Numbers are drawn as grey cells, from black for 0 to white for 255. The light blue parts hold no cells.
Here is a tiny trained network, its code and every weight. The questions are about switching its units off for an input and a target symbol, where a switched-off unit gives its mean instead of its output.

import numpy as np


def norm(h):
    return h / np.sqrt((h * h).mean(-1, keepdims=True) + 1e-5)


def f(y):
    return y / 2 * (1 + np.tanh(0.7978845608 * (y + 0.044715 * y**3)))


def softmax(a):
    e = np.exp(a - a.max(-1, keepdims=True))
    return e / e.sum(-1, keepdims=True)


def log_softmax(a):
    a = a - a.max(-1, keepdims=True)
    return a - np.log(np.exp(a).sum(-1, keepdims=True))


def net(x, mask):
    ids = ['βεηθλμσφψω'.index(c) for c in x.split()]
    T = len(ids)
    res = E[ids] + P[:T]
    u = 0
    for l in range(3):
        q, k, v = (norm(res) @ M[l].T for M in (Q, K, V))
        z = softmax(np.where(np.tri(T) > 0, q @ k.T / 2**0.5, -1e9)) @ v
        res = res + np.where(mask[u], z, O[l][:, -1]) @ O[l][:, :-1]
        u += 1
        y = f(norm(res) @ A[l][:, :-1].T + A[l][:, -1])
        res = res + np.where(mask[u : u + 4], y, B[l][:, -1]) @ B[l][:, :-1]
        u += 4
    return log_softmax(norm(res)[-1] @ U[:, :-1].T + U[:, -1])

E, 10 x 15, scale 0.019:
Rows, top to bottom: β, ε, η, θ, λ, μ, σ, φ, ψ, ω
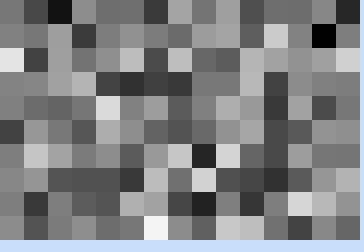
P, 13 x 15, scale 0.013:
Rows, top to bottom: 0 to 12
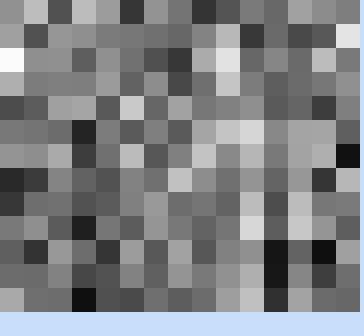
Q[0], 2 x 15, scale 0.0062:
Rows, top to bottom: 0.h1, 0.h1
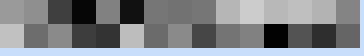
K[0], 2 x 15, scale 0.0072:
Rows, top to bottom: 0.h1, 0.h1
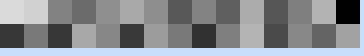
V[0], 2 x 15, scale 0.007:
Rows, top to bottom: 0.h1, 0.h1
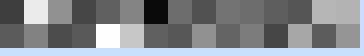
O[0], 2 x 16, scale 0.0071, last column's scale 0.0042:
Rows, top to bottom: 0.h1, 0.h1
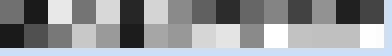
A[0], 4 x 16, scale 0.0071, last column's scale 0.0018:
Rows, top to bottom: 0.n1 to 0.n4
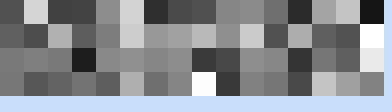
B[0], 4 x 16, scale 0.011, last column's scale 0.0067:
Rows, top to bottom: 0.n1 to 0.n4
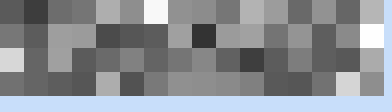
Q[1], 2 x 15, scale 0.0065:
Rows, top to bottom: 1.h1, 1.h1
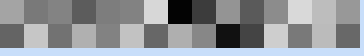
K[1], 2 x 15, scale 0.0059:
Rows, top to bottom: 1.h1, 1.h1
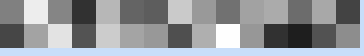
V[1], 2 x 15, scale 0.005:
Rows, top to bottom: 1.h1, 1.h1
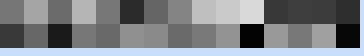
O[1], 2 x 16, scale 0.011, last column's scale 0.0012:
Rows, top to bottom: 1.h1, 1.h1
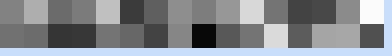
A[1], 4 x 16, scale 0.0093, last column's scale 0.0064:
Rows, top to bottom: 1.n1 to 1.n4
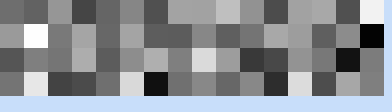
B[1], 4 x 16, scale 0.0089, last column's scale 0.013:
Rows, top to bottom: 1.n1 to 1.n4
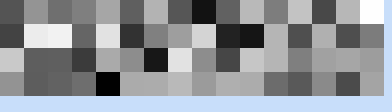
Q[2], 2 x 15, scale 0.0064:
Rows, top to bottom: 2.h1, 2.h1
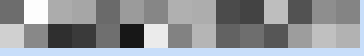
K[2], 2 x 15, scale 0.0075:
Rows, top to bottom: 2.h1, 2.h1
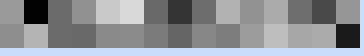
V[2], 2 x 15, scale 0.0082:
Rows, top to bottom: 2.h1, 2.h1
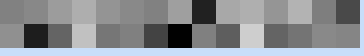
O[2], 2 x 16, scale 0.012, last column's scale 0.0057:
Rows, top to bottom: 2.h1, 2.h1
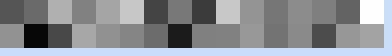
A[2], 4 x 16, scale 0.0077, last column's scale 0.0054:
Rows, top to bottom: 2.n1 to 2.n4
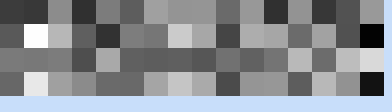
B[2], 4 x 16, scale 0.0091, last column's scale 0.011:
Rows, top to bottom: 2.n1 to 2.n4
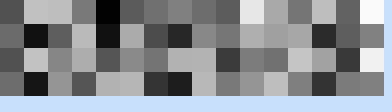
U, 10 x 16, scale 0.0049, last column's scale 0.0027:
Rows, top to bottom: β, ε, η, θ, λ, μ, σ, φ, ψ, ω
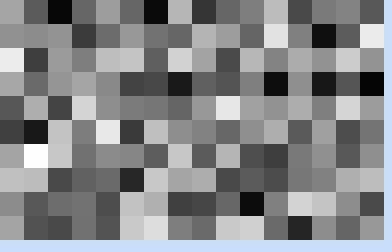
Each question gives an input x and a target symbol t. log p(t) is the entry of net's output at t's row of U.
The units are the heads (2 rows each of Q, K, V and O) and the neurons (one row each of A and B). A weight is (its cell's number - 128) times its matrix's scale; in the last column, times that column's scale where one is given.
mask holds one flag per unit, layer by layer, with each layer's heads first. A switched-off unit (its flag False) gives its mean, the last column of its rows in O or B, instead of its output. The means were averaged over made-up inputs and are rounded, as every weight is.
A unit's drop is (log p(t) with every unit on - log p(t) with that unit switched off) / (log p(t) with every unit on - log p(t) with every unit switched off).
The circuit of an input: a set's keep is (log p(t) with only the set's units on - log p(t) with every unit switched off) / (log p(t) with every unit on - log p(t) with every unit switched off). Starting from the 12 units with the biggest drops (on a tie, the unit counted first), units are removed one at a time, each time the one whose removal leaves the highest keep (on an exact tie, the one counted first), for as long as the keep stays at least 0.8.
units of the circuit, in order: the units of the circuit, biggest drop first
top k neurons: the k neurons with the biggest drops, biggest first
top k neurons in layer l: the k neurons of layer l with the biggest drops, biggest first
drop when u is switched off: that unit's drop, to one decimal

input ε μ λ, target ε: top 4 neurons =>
1.n2; 2.n4; 0.n2; 2.n2
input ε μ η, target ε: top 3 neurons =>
1.n2; 2.n4; 2.n2
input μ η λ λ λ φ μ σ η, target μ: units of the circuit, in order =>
0.h1
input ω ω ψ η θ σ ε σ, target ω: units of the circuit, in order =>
0.h1; 1.n4
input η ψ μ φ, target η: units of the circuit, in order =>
1.h1; 1.n3
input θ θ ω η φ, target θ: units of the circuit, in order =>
0.h1; 2.h1
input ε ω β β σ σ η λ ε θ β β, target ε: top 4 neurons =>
1.n2; 2.n2; 2.n4; 0.n2
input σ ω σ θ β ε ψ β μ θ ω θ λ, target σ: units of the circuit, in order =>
2.h1; 1.n1
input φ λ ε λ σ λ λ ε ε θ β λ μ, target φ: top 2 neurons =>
1.n1; 0.n2
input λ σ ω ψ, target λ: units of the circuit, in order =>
0.h1; 1.h1
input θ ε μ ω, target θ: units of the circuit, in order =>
0.h1; 2.h1; 0.n3
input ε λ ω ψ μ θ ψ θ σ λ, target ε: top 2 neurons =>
1.n2; 2.n4
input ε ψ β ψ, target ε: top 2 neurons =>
1.n2; 2.n4
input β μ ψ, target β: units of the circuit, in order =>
1.h1
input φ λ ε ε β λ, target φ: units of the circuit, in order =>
2.h1; 1.n1
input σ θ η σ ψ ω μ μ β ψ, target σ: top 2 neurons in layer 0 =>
0.n2; 0.n1
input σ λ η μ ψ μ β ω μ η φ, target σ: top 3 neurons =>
1.n1; 0.n2; 0.n4
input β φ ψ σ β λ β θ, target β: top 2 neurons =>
0.n2; 1.n1
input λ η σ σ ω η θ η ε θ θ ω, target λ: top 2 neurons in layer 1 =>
1.n4; 1.n1
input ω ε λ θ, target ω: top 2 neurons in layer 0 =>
0.n2; 0.n1
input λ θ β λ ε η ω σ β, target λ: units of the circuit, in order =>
0.h1
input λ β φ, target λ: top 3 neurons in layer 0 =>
0.n4; 0.n3; 0.n1
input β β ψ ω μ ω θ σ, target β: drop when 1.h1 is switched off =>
1.2
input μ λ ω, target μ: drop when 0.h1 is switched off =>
1.1
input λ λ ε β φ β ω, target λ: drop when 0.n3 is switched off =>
0.1
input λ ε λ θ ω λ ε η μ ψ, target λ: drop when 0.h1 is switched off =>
0.7
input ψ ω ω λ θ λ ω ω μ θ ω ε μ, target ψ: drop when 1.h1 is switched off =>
0.8
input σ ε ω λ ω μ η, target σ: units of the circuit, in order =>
2.h1
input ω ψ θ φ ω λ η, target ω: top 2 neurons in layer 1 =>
1.n4; 1.n3
